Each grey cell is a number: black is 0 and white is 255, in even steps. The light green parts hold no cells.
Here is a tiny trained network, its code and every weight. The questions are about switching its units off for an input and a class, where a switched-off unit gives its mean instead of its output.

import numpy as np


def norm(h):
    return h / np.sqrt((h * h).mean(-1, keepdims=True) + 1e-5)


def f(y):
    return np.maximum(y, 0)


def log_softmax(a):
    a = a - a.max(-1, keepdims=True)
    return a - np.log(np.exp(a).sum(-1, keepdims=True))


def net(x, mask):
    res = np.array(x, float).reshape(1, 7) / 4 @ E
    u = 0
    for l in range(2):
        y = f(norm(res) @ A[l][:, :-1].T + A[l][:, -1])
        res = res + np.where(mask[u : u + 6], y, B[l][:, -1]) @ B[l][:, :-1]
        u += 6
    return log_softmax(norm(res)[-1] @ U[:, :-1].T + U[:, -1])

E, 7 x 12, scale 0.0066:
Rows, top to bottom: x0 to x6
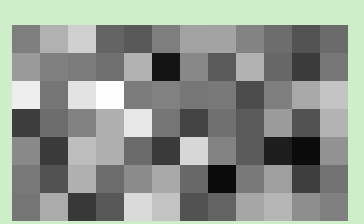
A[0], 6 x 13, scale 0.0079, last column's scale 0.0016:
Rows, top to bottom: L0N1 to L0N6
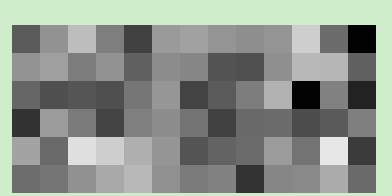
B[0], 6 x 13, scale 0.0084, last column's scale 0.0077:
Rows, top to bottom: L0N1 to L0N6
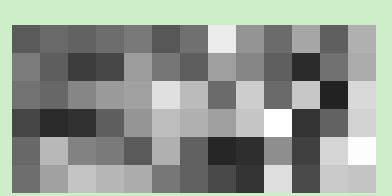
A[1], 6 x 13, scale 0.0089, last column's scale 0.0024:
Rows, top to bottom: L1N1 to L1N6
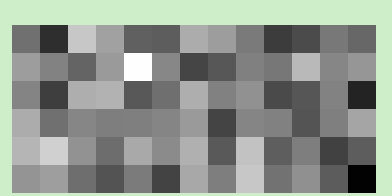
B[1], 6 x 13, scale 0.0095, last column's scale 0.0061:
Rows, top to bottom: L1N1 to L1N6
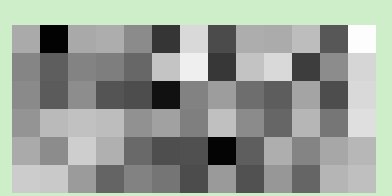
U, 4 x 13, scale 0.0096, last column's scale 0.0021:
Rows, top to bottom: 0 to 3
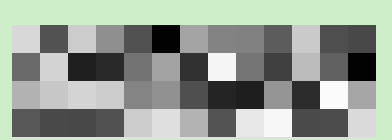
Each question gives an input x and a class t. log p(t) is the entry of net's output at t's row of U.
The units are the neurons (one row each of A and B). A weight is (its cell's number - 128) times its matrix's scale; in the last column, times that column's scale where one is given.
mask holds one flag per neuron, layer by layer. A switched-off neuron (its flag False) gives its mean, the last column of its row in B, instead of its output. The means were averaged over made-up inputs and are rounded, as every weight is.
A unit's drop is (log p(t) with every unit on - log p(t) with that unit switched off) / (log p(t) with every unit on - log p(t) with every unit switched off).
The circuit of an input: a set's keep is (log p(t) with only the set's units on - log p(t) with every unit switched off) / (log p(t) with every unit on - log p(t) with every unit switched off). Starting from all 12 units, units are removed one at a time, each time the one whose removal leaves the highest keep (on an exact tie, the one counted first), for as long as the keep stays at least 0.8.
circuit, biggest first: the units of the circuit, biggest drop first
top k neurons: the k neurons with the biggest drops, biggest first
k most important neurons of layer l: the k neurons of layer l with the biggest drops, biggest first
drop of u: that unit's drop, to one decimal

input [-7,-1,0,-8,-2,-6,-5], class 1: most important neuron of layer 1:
[L1N1]
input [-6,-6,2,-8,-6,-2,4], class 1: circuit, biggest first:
[L1N1; L0N4]
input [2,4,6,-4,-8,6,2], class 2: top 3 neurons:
[L0N4; L1N1; L0N5]
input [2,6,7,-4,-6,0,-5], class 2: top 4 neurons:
[L0N5; L1N1; L1N3; L0N3]
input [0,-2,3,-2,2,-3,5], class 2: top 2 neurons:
[L0N3; L0N4]
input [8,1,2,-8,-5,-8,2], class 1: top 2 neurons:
[L0N1; L1N1]
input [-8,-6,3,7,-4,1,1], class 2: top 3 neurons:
[L0N5; L0N6; L0N4]
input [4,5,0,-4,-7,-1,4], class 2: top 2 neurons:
[L1N5; L1N6]
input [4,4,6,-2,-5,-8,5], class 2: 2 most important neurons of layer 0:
[L0N4; L0N6]
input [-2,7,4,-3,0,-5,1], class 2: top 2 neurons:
[L1N6; L1N5]
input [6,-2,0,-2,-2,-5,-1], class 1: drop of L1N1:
0.1
